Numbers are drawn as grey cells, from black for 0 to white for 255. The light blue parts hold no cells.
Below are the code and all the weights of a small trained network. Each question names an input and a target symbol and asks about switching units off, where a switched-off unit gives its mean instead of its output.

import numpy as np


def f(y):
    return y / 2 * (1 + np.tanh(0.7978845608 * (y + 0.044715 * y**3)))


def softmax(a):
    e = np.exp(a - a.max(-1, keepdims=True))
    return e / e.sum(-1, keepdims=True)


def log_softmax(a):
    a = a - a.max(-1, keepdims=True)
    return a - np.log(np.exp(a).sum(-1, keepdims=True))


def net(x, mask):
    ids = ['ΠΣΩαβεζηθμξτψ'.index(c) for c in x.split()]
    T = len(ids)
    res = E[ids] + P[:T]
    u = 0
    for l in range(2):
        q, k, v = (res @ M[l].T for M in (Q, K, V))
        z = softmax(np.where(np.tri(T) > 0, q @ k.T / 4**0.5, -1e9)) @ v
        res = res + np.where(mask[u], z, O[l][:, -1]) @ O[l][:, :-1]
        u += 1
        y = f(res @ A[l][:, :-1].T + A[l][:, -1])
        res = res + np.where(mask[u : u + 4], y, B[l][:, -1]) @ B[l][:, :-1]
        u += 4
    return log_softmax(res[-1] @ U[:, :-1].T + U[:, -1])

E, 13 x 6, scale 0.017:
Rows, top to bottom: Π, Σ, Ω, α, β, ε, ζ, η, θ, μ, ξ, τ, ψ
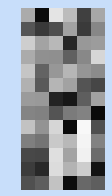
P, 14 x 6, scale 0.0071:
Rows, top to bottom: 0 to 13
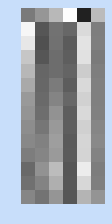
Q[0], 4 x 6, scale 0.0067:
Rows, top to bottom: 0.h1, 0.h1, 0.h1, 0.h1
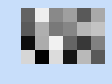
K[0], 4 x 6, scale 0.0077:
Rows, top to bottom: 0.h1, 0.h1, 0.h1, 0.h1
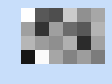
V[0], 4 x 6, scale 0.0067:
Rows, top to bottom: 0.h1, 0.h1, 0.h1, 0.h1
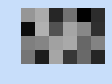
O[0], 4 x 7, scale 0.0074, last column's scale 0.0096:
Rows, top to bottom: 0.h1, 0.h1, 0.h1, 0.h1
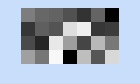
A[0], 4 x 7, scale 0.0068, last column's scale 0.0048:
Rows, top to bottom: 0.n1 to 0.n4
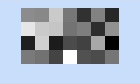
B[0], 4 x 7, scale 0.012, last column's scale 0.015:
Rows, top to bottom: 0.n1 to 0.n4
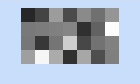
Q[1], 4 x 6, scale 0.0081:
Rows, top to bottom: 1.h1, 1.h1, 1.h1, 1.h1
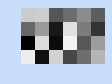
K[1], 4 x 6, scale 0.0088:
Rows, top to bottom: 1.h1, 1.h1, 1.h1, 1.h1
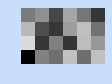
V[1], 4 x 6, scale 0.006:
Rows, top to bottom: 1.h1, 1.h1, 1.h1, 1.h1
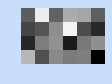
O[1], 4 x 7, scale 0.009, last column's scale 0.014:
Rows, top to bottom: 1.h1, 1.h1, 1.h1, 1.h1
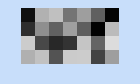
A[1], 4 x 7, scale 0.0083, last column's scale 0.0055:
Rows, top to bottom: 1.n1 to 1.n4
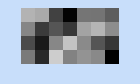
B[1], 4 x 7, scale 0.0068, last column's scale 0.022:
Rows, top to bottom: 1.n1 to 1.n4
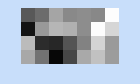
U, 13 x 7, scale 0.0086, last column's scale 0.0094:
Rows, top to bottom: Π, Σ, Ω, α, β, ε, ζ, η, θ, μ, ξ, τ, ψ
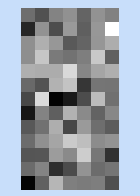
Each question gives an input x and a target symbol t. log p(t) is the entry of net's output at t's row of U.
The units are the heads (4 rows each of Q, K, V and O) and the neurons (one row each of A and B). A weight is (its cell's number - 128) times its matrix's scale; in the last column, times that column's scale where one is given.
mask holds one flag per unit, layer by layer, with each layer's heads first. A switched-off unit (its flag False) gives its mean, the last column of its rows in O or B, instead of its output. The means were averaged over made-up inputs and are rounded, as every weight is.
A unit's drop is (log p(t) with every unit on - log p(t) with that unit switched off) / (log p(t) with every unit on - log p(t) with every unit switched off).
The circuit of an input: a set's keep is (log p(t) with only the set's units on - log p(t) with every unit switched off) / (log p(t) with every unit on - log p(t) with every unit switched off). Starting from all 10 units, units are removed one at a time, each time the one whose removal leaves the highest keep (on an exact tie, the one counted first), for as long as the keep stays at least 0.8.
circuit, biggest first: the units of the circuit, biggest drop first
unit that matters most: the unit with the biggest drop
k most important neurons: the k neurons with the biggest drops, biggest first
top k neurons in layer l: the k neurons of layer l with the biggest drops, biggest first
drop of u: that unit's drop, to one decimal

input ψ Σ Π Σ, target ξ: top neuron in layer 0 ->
0.n2
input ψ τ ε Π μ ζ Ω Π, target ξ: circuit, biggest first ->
1.h1; 0.n1; 0.h1; 0.n2
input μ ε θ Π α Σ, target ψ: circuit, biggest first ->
1.h1; 0.h1
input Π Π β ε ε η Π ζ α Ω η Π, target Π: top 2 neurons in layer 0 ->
0.n1; 0.n4
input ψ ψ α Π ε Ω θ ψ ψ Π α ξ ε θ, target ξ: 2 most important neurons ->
1.n1; 0.n1
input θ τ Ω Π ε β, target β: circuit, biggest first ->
1.h1; 0.n1
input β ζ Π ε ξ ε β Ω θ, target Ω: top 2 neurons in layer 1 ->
1.n2; 1.n1
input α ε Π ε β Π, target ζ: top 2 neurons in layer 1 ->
1.n4; 1.n1
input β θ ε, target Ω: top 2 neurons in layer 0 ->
0.n4; 0.n2
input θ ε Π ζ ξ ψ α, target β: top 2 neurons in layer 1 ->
1.n4; 1.n3
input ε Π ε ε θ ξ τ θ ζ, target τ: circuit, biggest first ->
1.h1; 0.n1; 0.h1
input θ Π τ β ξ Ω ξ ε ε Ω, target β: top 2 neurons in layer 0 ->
0.n1; 0.n2
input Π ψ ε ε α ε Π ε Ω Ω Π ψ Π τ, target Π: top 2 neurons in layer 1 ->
1.n2; 1.n3
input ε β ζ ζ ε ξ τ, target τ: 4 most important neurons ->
1.n3; 1.n2; 0.n1; 1.n1
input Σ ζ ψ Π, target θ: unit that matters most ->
0.h1
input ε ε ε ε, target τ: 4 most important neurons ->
0.n1; 1.n2; 1.n3; 1.n1
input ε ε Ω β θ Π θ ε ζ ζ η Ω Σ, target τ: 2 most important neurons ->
0.n1; 1.n2
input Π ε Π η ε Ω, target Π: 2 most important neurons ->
1.n1; 0.n1
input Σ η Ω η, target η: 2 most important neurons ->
0.n1; 1.n4
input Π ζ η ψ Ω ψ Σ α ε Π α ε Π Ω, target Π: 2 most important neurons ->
0.n1; 1.n1
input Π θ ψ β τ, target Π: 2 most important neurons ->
1.n2; 0.n2
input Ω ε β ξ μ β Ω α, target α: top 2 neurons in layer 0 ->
0.n2; 0.n3
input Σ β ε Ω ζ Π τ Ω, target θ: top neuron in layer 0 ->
0.n4
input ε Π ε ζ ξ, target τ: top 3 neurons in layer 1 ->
1.n2; 1.n1; 1.n3
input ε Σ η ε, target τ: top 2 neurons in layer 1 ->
1.n2; 1.n3
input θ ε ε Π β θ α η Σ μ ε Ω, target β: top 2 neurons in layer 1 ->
1.n4; 1.n3
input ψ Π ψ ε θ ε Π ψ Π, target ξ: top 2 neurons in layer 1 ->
1.n2; 1.n1
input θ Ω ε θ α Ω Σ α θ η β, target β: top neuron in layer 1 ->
1.n4
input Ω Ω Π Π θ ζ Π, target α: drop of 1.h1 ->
0.6
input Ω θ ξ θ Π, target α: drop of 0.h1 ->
0.2
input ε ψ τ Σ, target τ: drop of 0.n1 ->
0.1
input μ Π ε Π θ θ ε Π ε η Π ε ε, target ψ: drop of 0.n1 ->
0.1
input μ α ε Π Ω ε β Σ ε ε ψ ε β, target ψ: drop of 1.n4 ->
-0.1
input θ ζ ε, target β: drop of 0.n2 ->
-0.3
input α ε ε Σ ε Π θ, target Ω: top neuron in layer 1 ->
1.n4
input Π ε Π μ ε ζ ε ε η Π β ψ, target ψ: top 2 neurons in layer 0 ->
0.n1; 0.n2
